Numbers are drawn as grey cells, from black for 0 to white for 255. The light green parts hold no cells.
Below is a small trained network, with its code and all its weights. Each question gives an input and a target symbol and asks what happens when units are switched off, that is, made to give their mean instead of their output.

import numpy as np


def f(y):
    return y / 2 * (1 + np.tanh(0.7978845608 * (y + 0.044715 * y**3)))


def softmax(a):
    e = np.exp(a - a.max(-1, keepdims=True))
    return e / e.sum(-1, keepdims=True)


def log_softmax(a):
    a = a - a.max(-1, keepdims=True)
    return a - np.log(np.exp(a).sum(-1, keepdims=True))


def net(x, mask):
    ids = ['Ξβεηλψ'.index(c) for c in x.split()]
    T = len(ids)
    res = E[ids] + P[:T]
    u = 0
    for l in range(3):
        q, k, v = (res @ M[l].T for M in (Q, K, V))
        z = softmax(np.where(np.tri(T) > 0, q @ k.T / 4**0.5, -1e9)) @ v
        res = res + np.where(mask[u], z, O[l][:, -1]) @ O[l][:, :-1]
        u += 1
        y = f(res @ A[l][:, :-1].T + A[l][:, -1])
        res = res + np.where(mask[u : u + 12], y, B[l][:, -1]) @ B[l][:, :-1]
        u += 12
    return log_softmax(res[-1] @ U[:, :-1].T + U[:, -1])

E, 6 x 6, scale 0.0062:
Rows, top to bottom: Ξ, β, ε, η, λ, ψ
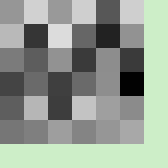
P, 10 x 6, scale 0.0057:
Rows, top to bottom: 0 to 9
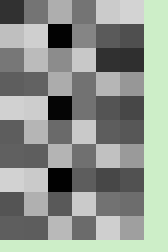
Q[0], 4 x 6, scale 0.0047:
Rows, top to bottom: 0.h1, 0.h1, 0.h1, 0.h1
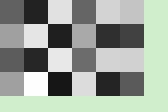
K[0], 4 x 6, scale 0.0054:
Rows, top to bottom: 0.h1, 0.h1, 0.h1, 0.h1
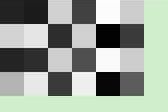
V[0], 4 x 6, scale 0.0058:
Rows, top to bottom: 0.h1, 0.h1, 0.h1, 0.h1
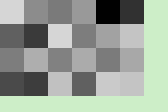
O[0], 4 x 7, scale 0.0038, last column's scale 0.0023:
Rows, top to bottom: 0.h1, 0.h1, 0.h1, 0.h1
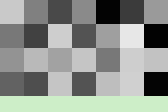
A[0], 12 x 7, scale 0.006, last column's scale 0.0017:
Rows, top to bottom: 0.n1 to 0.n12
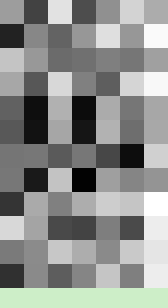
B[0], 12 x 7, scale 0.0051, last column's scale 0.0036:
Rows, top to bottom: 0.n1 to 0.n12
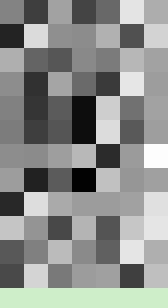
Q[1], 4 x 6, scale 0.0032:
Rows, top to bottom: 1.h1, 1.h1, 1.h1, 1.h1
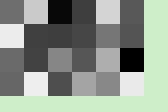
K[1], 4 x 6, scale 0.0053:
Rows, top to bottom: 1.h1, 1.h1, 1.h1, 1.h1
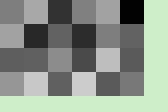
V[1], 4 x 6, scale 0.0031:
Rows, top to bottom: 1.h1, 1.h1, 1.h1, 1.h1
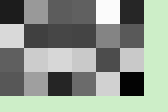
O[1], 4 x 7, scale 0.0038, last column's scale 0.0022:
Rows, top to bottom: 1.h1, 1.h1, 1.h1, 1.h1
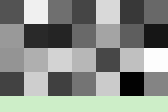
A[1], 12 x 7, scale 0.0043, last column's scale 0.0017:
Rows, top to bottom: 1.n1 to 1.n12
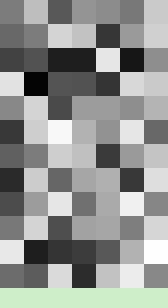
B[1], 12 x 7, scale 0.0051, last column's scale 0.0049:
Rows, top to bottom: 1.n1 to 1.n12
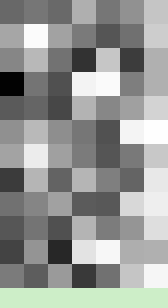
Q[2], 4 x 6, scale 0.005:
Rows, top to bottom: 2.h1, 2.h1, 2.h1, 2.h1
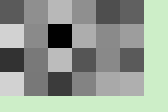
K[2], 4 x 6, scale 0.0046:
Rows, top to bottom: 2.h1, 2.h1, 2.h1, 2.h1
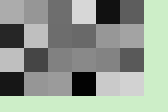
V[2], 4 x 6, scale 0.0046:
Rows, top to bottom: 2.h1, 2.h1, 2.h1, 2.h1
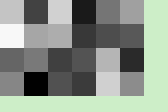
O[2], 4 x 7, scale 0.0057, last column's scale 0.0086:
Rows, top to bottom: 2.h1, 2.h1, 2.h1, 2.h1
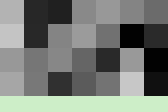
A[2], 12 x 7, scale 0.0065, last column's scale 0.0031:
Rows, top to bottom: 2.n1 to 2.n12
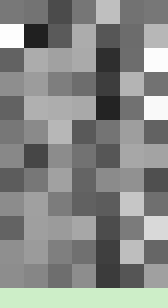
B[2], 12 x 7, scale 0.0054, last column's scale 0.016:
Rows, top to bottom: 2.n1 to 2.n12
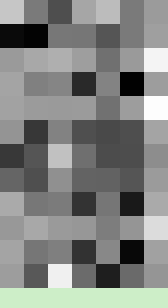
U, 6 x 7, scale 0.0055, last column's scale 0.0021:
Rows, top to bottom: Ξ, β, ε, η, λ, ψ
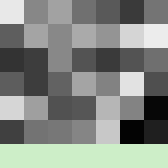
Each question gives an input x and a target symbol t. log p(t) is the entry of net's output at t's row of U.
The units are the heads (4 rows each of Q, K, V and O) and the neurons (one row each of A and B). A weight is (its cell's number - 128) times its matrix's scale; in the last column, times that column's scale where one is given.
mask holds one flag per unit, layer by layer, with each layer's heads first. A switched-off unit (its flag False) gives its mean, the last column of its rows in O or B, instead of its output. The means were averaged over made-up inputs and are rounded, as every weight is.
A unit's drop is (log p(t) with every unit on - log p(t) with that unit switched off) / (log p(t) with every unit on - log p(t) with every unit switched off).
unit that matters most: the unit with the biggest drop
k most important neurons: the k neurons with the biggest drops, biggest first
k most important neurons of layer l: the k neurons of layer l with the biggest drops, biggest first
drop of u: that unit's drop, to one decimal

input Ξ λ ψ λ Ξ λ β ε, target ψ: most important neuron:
[1.n6]
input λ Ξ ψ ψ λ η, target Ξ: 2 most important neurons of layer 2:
[2.n12; 2.n2]
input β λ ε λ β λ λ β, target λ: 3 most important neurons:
[1.n4; 1.n11; 0.n8]
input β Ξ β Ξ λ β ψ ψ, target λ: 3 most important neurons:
[1.n4; 1.n11; 0.n8]
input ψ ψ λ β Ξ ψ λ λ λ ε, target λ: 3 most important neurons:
[0.n8; 0.n6; 0.n5]
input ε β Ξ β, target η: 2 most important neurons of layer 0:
[0.n4; 0.n1]
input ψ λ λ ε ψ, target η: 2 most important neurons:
[2.n2; 0.n9]
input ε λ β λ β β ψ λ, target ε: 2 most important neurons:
[2.n2; 0.n6]
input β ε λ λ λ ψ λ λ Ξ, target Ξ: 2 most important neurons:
[1.n4; 1.n11]
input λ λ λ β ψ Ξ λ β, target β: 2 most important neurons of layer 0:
[0.n9; 0.n2]
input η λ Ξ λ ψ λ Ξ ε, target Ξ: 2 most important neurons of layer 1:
[1.n3; 1.n8]
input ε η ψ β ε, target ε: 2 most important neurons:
[2.n2; 0.n6]
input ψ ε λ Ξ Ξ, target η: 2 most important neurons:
[2.n2; 0.n9]
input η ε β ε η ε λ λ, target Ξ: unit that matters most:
2.h1
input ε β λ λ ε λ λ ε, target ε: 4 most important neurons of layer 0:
[0.n6; 0.n5; 0.n8; 0.n10]
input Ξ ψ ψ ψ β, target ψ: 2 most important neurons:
[1.n6; 0.n9]
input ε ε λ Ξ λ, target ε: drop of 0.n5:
0.2
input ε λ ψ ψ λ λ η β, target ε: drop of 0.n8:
0.2
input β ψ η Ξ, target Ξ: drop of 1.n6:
0.1
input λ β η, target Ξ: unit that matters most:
0.n7
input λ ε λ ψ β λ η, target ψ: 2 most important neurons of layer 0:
[0.n6; 0.n5]
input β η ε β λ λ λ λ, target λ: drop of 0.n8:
0.2
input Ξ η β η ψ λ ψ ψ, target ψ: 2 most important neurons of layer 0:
[0.n9; 0.n11]
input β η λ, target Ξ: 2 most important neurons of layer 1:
[1.n4; 1.n11]
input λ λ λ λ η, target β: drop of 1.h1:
0.1
